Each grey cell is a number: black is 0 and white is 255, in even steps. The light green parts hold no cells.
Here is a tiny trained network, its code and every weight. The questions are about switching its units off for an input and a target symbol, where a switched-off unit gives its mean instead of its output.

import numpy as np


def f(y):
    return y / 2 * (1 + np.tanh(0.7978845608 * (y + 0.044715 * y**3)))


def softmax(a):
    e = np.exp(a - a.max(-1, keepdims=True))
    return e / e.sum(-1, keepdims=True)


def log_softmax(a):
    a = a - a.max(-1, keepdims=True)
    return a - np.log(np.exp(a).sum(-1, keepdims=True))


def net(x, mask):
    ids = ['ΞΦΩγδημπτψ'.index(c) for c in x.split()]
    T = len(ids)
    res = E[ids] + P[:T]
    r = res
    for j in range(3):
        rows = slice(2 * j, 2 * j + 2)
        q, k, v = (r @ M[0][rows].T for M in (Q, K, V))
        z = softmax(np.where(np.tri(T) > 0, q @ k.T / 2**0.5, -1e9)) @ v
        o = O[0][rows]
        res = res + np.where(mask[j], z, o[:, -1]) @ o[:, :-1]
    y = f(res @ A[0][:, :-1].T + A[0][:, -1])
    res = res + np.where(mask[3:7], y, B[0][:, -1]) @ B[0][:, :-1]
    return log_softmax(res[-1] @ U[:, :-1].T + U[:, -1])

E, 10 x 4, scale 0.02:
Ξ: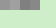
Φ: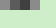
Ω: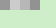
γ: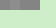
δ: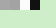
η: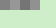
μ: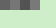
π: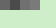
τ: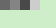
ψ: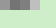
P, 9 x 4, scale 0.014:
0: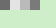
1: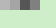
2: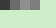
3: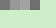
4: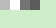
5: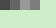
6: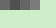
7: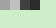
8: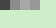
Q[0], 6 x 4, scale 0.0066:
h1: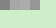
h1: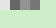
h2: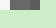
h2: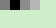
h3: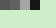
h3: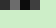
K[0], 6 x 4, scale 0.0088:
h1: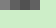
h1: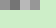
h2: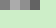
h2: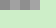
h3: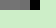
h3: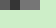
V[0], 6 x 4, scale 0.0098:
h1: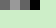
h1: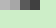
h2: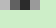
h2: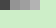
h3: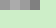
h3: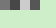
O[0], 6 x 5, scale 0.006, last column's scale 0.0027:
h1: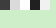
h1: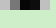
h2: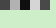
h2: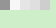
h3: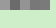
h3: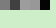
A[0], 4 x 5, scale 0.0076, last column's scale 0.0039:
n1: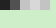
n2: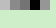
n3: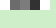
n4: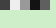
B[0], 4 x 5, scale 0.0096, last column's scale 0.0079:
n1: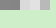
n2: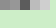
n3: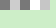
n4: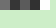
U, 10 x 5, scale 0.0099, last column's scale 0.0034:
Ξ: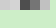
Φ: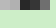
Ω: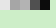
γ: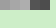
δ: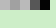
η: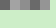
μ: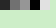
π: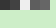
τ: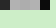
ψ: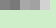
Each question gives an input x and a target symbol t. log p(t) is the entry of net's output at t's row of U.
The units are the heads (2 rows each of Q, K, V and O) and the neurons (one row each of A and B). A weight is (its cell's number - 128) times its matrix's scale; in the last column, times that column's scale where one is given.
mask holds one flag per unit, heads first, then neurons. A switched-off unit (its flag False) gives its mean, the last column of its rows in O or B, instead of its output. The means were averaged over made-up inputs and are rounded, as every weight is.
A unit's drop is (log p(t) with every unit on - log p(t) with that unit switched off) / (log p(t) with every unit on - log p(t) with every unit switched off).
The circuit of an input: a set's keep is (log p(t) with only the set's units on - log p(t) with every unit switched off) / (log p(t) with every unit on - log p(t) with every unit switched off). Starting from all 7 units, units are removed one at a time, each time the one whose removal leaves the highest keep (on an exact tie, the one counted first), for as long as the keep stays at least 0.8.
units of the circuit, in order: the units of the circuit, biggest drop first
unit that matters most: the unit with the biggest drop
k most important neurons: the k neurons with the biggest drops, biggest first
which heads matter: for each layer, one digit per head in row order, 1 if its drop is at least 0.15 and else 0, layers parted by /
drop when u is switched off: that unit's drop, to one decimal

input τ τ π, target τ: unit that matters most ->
h2
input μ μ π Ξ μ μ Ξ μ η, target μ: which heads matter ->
100
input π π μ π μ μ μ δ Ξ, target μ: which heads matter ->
100
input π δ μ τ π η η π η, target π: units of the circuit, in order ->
(n3, n2, n1)
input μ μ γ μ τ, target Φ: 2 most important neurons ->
(n1, n3)
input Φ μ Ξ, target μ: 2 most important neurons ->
(n3, n2)
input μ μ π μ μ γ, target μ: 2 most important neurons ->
(n3, n2)
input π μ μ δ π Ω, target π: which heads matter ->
001
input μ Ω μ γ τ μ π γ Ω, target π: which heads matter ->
100
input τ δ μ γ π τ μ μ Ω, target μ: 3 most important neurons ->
(n4, n3, n2)
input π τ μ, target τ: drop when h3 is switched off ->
0.1
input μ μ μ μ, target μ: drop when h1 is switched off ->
0.2
